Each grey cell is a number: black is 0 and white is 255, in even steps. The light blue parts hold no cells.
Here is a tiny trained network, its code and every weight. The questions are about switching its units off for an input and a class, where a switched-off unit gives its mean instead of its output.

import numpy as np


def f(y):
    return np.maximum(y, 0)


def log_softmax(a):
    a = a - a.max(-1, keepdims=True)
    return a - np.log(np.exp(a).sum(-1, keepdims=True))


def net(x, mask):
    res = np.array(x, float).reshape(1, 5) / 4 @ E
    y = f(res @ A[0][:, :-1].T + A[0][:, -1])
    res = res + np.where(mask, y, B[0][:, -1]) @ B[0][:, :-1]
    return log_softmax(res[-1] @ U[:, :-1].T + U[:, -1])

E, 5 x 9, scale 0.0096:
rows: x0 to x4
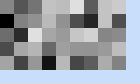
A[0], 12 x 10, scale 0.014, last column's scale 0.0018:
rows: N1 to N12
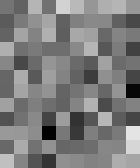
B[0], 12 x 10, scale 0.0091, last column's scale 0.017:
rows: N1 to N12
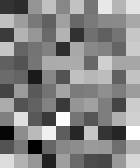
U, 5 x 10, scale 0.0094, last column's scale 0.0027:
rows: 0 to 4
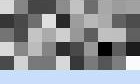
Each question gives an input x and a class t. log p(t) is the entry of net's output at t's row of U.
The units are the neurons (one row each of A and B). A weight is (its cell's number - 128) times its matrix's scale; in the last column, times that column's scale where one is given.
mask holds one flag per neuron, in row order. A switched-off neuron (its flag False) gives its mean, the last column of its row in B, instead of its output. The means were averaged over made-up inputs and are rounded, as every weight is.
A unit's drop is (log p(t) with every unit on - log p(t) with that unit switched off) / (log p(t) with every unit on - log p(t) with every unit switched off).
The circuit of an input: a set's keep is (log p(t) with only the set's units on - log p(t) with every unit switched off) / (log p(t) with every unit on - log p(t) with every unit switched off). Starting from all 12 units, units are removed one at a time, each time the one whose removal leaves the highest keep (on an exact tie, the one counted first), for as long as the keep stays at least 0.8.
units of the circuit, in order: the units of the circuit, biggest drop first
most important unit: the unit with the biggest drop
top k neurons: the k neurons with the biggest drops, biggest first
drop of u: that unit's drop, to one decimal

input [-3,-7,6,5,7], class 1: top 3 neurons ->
(N1 N10 N9)
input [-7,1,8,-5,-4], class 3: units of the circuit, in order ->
(N1)
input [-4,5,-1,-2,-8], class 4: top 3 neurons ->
(N3 N1 N2)
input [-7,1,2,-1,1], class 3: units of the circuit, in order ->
(N1 N3)
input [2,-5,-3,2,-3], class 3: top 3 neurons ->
(N1 N9 N6)
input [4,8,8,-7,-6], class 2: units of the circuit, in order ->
(N10 N2)
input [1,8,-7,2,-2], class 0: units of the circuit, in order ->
(N6 N10 N9)
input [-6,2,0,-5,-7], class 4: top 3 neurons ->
(N1 N3 N2)
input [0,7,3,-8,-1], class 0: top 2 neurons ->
(N10 N1)
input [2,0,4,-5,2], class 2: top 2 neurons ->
(N10 N6)
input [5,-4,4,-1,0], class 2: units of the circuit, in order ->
(N10 N1)
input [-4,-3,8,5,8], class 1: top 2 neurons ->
(N1 N10)
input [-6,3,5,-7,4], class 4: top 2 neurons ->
(N9 N1)
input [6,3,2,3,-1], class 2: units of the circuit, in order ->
(N10)
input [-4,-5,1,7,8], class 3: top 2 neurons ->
(N12 N10)
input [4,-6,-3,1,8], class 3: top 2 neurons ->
(N12 N10)
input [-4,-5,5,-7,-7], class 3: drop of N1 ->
0.1
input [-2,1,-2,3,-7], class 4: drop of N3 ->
0.2
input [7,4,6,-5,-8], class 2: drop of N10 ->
0.2
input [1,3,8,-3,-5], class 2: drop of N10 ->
0.4
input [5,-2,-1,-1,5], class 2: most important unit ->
N1
